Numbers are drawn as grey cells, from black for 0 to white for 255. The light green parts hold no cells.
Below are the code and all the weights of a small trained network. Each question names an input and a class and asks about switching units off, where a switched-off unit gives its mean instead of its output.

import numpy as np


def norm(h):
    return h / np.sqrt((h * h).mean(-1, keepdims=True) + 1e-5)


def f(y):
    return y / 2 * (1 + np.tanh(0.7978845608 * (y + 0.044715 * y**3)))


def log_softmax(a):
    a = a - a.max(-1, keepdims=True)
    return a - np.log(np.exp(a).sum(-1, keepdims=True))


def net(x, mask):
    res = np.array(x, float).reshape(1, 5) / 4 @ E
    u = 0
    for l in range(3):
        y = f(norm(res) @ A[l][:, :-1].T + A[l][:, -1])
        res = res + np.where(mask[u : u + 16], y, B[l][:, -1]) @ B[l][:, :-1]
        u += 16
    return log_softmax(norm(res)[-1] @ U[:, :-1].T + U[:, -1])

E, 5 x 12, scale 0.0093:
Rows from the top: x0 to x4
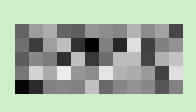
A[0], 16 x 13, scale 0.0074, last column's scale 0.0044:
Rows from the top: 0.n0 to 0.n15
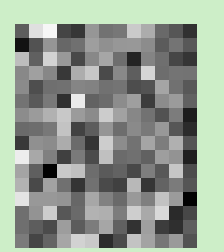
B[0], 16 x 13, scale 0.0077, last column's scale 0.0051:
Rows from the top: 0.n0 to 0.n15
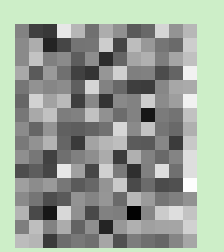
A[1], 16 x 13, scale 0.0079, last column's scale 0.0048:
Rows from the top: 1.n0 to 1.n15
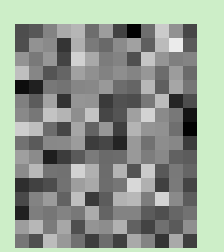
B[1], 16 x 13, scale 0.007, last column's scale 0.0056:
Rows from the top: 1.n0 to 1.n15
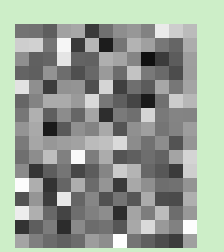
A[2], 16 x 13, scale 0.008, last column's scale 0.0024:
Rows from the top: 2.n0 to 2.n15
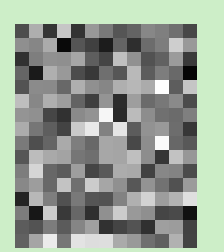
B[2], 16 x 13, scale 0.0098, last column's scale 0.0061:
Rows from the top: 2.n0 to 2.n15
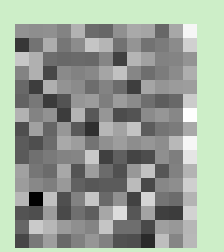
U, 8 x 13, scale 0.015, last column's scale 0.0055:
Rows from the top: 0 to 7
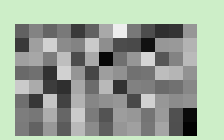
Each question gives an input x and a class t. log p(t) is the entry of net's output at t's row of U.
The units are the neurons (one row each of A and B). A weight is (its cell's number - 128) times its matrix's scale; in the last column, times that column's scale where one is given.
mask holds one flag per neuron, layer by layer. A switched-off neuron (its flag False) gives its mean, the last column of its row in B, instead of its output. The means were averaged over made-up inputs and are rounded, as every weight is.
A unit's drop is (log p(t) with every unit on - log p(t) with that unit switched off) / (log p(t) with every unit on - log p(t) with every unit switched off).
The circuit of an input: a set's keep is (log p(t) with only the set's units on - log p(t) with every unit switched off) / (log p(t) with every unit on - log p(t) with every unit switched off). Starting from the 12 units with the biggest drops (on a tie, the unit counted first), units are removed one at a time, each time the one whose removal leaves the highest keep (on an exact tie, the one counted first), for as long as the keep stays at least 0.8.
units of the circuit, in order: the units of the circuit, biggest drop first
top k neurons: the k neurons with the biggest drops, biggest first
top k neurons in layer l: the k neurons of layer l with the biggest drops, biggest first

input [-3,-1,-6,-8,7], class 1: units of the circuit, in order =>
1.n5
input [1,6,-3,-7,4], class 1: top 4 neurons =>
1.n5, 0.n3, 0.n4, 2.n14
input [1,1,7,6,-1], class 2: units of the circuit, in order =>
1.n1, 2.n10
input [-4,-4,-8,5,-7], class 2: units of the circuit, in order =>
0.n2, 0.n14
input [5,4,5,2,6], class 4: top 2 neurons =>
0.n1, 1.n11
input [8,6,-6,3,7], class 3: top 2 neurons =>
0.n0, 0.n13
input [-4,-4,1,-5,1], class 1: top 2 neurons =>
0.n4, 1.n5
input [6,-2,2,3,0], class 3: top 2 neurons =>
0.n0, 0.n13
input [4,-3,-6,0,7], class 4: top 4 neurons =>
0.n1, 0.n5, 1.n11, 2.n6
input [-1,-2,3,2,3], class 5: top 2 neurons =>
0.n5, 2.n12
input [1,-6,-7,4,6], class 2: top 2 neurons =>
0.n14, 0.n11
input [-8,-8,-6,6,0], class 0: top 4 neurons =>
1.n10, 0.n3, 0.n13, 0.n0
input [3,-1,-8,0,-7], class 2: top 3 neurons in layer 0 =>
0.n2, 0.n14, 0.n1
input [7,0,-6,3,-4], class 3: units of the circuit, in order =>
0.n0
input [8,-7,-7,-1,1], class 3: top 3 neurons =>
0.n13, 0.n0, 0.n11
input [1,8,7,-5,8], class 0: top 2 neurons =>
0.n11, 1.n15
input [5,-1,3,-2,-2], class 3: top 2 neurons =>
0.n13, 0.n0
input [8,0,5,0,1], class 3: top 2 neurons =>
0.n13, 0.n0
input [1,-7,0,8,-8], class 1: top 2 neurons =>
2.n15, 0.n6
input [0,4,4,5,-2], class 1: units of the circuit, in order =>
2.n9
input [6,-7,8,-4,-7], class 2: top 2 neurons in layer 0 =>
0.n11, 0.n5
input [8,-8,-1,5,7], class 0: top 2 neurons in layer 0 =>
0.n3, 0.n10
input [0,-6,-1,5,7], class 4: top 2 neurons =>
2.n6, 0.n1
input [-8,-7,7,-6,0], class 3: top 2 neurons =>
0.n10, 0.n11
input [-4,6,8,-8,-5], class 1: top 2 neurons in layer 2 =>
2.n1, 2.n14
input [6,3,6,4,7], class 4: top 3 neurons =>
0.n1, 1.n11, 1.n4
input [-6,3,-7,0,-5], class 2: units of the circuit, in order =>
0.n2
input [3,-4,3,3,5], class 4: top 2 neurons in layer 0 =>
0.n1, 0.n11
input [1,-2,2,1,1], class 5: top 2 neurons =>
0.n3, 2.n12
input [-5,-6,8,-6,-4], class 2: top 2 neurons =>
0.n5, 1.n1
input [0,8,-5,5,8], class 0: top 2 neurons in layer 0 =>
0.n8, 0.n7
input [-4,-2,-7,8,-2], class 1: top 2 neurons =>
0.n6, 2.n15
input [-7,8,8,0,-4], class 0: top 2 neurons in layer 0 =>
0.n11, 0.n14
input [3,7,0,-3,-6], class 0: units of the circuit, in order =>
0.n11
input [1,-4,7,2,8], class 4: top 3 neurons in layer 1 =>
1.n11, 1.n4, 1.n13
